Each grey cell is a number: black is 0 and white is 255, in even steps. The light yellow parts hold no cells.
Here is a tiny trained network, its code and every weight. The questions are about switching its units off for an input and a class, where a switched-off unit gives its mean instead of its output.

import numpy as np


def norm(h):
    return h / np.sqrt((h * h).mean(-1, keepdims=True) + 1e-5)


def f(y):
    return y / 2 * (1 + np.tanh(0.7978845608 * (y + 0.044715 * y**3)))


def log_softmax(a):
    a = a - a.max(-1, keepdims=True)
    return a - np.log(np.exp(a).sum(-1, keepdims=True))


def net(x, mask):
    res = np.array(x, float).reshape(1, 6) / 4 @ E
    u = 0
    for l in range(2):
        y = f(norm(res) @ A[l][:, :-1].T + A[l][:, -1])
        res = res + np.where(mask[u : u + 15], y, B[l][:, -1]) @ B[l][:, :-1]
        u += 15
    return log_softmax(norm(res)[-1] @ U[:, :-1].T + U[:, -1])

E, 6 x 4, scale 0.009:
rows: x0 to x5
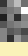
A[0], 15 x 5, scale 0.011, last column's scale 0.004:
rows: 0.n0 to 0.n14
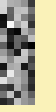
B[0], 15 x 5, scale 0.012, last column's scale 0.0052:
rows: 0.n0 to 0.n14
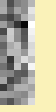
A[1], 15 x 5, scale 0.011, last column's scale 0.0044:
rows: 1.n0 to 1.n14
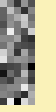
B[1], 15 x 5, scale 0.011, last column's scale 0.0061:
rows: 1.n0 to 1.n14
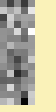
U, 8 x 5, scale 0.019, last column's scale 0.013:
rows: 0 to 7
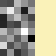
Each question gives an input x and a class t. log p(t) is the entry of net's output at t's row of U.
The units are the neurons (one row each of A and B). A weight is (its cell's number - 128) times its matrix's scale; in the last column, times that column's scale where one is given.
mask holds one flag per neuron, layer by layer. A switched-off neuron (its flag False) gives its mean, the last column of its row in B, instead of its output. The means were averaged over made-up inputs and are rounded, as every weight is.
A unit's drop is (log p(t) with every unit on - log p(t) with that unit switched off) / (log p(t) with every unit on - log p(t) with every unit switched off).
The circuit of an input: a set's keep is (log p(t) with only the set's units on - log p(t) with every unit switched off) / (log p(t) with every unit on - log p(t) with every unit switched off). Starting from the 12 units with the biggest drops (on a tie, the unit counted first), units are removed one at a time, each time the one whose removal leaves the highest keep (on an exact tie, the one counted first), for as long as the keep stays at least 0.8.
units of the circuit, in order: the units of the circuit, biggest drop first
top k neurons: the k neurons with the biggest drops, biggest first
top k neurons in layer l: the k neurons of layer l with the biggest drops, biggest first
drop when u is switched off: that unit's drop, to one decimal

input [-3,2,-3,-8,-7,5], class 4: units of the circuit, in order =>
(0.n8)
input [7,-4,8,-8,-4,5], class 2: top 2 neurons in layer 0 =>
(0.n9, 0.n6)
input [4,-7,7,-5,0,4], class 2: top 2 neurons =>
(0.n9, 0.n3)
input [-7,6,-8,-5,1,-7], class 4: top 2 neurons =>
(0.n3, 0.n8)
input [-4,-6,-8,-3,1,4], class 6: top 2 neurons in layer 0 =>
(0.n4, 0.n11)
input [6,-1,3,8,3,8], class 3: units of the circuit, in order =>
(0.n2, 1.n4)
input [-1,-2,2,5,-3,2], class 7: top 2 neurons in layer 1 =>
(1.n10, 1.n4)
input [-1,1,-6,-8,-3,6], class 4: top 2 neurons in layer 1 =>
(1.n14, 1.n13)
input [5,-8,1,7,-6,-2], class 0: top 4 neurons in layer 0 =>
(0.n9, 0.n2, 0.n5, 0.n4)
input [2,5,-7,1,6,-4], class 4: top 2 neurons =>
(0.n8, 0.n3)
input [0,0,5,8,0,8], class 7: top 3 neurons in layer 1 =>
(1.n10, 1.n4, 1.n3)
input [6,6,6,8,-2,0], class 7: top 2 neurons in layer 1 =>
(1.n10, 1.n14)
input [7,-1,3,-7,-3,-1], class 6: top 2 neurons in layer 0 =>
(0.n3, 0.n9)
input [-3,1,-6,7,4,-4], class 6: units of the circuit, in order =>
(0.n11)
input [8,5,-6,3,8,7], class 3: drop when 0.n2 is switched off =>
0.2
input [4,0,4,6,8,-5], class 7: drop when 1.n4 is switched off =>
0.1
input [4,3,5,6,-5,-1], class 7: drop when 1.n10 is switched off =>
0.0
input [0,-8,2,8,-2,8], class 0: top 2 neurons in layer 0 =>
(0.n9, 0.n3)
